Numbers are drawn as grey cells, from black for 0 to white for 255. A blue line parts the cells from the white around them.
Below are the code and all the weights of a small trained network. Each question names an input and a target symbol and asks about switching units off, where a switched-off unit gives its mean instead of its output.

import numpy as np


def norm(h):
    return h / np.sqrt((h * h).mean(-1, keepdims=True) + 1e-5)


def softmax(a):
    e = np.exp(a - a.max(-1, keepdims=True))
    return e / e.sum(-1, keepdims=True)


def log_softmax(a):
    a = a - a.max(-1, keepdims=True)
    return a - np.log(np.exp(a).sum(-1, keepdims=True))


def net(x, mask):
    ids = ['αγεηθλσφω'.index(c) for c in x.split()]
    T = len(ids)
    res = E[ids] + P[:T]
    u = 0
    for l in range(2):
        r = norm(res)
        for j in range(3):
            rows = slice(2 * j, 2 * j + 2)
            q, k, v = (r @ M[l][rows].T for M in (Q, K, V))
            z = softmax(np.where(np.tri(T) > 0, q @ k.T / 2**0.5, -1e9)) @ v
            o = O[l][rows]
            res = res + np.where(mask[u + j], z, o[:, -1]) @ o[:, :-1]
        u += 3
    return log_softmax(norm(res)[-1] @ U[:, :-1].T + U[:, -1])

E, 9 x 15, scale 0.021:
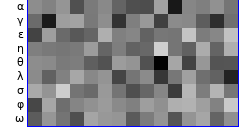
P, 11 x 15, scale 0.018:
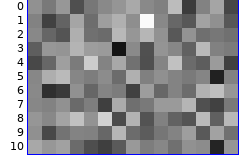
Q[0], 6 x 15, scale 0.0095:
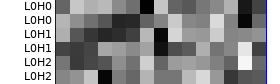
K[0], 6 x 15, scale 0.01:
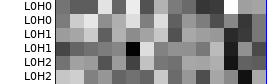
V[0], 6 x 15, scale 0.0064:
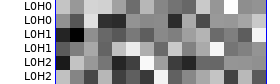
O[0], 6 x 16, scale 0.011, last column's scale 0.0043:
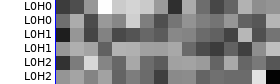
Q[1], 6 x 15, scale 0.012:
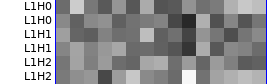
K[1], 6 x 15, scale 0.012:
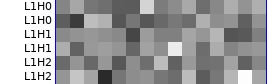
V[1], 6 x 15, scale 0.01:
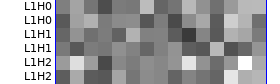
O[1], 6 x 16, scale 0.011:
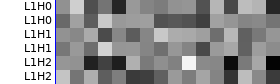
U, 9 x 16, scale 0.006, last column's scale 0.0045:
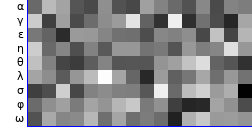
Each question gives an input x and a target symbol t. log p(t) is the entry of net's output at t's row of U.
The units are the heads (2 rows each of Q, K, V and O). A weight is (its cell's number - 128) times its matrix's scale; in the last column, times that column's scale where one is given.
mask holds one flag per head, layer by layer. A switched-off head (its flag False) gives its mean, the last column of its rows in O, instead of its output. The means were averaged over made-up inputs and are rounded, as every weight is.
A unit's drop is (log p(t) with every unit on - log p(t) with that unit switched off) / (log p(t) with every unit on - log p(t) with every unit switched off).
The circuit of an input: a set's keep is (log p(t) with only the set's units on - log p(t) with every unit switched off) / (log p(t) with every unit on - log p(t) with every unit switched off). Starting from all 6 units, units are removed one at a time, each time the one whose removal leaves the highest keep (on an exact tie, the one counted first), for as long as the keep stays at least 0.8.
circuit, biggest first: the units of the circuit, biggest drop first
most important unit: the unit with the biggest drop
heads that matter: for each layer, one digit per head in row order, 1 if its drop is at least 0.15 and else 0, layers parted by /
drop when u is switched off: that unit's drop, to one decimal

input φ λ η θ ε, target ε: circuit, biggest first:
[L1H2 L0H1]
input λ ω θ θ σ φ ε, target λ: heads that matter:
110 / 001
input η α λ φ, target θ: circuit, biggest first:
[L0H0 L1H2]
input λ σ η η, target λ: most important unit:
L0H1
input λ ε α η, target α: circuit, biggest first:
[L0H1 L0H0 L1H2]
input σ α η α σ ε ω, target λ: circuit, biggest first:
[L0H0 L1H2]
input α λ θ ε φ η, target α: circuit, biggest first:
[L0H1 L1H2 L0H0]
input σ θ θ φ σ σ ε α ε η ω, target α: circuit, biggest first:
[L1H2 L0H1 L0H2]
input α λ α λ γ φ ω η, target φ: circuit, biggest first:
[L0H1 L0H0 L1H2]
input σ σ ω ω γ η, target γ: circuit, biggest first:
[L0H2 L1H2]
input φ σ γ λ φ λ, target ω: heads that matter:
001 / 011
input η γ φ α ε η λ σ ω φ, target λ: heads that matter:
110 / 000
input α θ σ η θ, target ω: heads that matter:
000 / 100
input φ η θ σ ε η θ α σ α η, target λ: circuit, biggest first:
[L0H0]
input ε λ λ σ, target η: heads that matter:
101 / 001
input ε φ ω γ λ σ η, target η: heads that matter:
100 / 000
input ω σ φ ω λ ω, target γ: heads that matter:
001 / 001
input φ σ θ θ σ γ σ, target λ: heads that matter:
110 / 101
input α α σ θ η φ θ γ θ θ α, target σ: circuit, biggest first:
[L0H0 L0H1 L0H2 L1H2]
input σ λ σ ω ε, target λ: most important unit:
L0H1
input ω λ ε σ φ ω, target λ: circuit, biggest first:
[L0H0 L1H2 L0H1]
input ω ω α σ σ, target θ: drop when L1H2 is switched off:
0.2
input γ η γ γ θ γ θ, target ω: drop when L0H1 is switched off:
0.0
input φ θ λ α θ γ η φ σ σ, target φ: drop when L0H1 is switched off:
0.4
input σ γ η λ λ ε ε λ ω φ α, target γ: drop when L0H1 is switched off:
-0.1
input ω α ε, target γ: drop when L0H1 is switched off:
0.1
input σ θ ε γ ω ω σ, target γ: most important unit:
L0H2
